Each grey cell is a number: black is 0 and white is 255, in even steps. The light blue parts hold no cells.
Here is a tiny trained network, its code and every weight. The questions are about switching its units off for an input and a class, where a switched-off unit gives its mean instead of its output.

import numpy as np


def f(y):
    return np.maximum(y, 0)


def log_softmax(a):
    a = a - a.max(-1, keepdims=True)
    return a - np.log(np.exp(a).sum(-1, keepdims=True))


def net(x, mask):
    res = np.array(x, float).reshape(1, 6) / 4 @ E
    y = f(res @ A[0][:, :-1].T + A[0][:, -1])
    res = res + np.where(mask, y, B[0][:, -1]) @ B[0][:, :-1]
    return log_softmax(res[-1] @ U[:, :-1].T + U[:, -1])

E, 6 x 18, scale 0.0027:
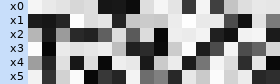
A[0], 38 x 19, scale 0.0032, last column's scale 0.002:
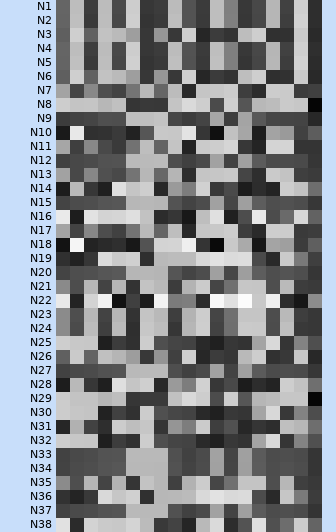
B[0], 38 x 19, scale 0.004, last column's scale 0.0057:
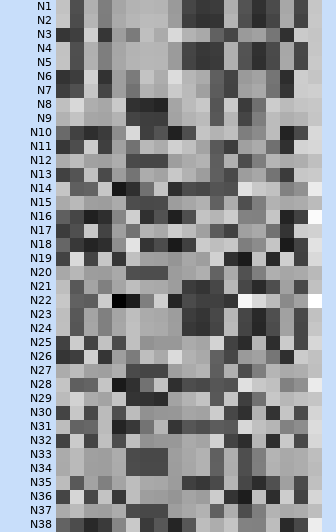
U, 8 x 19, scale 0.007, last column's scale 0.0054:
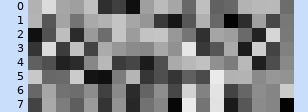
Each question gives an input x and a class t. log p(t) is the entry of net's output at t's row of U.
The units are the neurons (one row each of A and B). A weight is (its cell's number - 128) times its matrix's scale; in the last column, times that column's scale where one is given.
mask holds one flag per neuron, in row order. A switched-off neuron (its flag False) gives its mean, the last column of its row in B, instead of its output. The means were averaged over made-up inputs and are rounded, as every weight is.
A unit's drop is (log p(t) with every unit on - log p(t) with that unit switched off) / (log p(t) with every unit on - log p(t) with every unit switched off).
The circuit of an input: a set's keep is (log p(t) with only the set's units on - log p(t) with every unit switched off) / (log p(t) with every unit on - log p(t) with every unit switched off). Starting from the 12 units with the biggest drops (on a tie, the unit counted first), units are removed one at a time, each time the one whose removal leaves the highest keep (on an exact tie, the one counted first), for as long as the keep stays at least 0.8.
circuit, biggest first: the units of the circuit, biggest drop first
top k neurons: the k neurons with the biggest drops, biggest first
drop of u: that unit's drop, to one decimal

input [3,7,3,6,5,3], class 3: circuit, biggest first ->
(N19)
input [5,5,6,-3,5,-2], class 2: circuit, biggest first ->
(N11, N17)
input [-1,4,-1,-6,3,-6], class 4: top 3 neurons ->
(N18, N10, N22)
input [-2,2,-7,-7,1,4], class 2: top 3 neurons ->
(N6, N3, N26)
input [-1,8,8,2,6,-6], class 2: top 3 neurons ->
(N11, N17, N7)
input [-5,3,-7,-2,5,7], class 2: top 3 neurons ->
(N6, N3, N26)
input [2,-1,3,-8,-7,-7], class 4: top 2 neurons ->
(N18, N10)
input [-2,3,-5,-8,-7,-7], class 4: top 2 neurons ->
(N18, N10)
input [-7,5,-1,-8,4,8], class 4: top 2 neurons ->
(N18, N10)
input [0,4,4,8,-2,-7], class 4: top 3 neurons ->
(N16, N38, N22)
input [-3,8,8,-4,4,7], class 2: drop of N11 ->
0.5
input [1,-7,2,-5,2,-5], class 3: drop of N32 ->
0.2
